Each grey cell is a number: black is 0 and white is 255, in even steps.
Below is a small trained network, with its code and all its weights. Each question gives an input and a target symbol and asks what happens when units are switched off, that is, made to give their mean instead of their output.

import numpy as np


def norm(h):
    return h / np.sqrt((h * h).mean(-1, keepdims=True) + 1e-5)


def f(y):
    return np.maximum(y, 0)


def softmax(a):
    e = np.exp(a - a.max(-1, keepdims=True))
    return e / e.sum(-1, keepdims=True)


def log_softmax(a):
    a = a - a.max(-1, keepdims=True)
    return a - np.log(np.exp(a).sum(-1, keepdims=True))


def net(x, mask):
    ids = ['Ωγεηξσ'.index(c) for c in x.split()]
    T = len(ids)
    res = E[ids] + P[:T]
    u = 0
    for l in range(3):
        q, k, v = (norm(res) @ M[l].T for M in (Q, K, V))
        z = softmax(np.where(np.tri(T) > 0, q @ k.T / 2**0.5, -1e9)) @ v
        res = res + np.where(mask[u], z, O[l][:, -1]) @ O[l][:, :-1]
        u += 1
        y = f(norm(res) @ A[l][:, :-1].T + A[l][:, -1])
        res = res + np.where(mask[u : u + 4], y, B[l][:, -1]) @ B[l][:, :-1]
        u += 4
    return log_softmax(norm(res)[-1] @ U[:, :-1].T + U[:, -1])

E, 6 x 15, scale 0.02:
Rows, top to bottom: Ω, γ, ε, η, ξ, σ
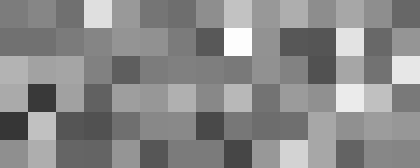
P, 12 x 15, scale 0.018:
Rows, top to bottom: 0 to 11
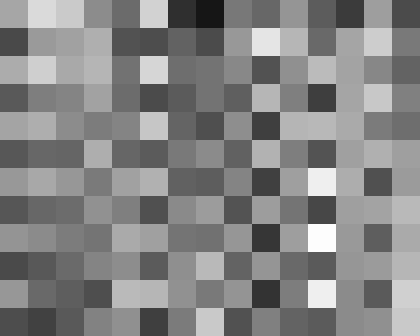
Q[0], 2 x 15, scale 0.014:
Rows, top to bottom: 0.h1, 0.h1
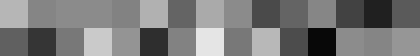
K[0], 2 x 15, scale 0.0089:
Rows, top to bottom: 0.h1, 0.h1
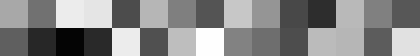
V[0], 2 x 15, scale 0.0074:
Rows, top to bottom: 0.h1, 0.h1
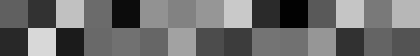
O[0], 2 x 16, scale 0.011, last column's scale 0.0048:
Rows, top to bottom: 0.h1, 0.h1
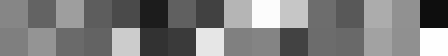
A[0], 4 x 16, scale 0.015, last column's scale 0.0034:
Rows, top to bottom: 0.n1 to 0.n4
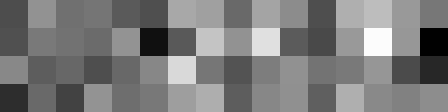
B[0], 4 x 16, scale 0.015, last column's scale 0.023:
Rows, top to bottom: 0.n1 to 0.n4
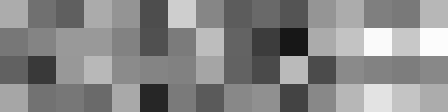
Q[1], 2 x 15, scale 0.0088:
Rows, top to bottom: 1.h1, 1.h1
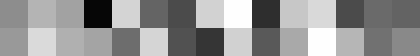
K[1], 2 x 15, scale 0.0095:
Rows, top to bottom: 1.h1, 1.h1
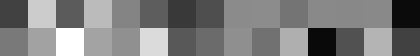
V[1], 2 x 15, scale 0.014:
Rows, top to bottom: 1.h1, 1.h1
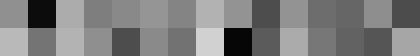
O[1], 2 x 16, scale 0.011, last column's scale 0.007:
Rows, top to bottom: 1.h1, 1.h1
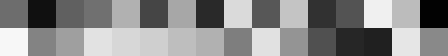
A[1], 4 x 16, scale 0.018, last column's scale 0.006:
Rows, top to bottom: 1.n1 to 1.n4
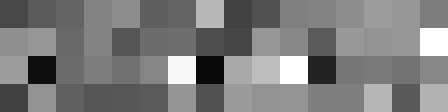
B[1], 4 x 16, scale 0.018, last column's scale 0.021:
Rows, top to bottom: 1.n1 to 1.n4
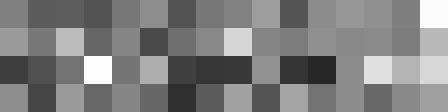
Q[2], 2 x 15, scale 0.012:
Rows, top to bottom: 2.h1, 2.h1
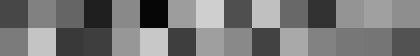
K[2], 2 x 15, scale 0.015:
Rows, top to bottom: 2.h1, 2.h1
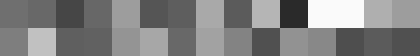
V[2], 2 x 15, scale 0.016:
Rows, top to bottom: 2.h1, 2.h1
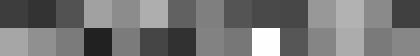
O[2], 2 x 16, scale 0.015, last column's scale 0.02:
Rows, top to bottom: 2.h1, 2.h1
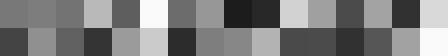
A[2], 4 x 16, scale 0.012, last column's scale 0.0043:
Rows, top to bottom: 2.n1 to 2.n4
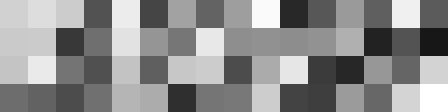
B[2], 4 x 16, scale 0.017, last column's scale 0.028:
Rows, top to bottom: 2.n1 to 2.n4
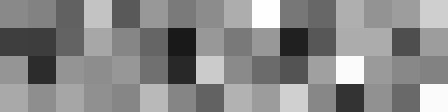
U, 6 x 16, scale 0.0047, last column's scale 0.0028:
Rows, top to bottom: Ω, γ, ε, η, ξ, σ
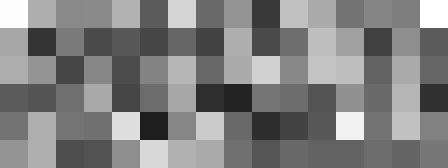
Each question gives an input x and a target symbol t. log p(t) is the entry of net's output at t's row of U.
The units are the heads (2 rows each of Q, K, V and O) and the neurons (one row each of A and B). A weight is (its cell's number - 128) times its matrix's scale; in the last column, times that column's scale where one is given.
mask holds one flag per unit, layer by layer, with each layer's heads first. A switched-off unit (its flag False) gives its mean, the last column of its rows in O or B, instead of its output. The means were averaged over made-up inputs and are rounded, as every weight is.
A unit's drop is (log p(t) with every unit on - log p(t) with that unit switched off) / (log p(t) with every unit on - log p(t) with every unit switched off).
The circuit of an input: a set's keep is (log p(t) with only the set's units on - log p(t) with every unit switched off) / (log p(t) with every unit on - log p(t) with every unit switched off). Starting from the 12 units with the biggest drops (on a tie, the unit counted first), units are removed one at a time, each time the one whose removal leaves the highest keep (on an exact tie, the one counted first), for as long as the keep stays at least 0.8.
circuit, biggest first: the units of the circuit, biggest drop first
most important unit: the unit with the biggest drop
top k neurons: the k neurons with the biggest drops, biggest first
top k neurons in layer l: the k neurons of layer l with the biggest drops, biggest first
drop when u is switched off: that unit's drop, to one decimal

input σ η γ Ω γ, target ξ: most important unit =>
0.h1
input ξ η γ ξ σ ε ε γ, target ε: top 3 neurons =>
1.n3; 2.n1; 0.n2
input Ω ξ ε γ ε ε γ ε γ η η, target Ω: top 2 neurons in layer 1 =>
1.n1; 1.n3
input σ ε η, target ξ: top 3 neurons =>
1.n3; 2.n4; 0.n2
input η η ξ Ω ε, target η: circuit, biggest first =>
1.n3; 0.h1; 0.n2; 1.h1
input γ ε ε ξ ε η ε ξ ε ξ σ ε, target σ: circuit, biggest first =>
0.h1; 0.n2; 1.n3
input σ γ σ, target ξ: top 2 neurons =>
1.n3; 0.n2
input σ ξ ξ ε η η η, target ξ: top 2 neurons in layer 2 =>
2.n4; 2.n2
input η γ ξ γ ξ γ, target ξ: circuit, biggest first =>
0.n2; 0.h1
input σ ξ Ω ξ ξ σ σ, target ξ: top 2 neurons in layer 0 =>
0.n2; 0.n4
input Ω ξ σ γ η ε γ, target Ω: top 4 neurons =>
0.n2; 0.n4; 1.n1; 1.n3
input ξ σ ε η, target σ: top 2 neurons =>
0.n2; 1.n3
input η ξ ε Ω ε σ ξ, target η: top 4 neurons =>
1.n3; 0.n2; 0.n3; 0.n4
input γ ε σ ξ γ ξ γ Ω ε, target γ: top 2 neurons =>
1.n4; 0.n2
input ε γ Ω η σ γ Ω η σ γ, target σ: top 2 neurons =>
0.n2; 1.n3
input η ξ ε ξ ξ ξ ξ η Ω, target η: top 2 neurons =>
1.n3; 0.n2
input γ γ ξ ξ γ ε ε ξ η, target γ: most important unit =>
1.h1
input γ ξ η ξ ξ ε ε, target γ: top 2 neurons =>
0.n2; 1.n4
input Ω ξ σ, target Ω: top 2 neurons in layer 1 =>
1.n1; 1.n3
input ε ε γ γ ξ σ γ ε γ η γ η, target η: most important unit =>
0.h1
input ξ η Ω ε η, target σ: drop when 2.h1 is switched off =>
0.2
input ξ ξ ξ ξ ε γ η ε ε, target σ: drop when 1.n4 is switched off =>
0.0
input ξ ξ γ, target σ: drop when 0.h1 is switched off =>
0.1
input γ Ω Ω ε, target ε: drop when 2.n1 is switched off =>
0.2
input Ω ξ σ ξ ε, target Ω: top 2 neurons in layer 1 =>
1.n1; 1.n3
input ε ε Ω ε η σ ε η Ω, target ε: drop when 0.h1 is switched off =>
0.1
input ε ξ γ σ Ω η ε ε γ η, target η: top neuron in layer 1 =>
1.n3
